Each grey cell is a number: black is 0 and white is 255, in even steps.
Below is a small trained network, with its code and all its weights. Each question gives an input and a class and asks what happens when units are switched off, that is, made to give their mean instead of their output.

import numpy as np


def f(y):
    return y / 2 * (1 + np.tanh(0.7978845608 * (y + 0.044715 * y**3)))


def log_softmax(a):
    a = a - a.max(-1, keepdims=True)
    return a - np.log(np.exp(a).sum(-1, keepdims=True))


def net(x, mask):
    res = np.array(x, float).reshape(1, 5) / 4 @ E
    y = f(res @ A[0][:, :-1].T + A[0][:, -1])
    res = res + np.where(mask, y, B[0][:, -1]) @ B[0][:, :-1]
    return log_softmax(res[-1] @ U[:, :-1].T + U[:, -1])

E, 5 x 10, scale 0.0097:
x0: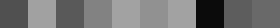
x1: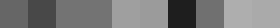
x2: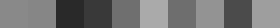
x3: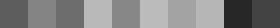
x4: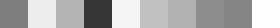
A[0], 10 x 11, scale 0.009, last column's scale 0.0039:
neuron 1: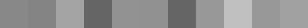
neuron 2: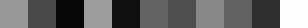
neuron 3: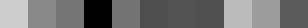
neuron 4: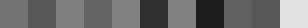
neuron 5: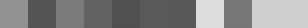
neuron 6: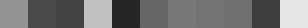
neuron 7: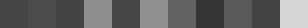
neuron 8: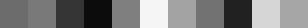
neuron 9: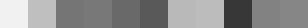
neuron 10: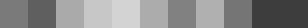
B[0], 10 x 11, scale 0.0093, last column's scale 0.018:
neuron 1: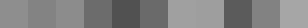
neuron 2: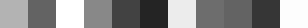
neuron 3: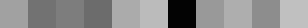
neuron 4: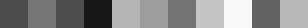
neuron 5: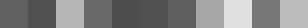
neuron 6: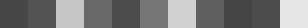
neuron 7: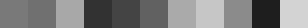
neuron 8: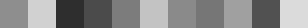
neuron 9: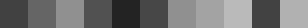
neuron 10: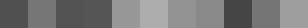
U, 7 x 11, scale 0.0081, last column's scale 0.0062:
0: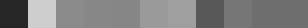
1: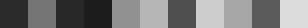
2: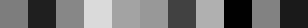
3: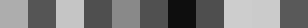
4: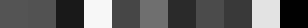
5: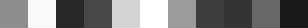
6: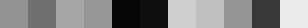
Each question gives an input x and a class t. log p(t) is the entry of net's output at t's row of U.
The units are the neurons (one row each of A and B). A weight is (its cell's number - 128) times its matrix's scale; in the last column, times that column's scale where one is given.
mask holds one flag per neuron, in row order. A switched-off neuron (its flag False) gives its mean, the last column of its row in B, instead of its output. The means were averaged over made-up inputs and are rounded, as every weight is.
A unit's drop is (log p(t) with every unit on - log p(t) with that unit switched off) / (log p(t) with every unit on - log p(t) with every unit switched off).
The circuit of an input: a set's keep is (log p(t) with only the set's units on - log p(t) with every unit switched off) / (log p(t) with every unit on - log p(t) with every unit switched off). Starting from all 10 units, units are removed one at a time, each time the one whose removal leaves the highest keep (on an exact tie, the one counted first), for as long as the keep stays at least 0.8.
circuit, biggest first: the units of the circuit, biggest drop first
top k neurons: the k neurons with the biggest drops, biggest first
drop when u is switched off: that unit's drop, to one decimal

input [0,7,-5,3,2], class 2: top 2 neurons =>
[neuron 8; neuron 4]
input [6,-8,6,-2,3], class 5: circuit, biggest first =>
[neuron 8]
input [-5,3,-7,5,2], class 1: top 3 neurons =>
[neuron 2; neuron 10; neuron 6]
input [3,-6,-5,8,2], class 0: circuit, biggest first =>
[neuron 2; neuron 7]
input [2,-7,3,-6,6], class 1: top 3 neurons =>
[neuron 9; neuron 3; neuron 2]
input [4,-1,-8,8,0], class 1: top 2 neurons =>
[neuron 2; neuron 10]
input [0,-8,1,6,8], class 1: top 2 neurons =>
[neuron 9; neuron 2]
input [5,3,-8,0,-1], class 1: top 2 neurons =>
[neuron 2; neuron 4]
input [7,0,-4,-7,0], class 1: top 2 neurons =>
[neuron 4; neuron 2]
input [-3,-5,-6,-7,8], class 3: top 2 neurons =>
[neuron 2; neuron 3]
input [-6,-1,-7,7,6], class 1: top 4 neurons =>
[neuron 2; neuron 10; neuron 6; neuron 7]
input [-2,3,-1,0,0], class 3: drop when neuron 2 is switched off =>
0.5
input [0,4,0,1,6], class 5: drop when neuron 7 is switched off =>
0.0
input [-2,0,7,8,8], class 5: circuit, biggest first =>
[neuron 8]
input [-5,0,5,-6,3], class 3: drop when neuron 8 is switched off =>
-0.1
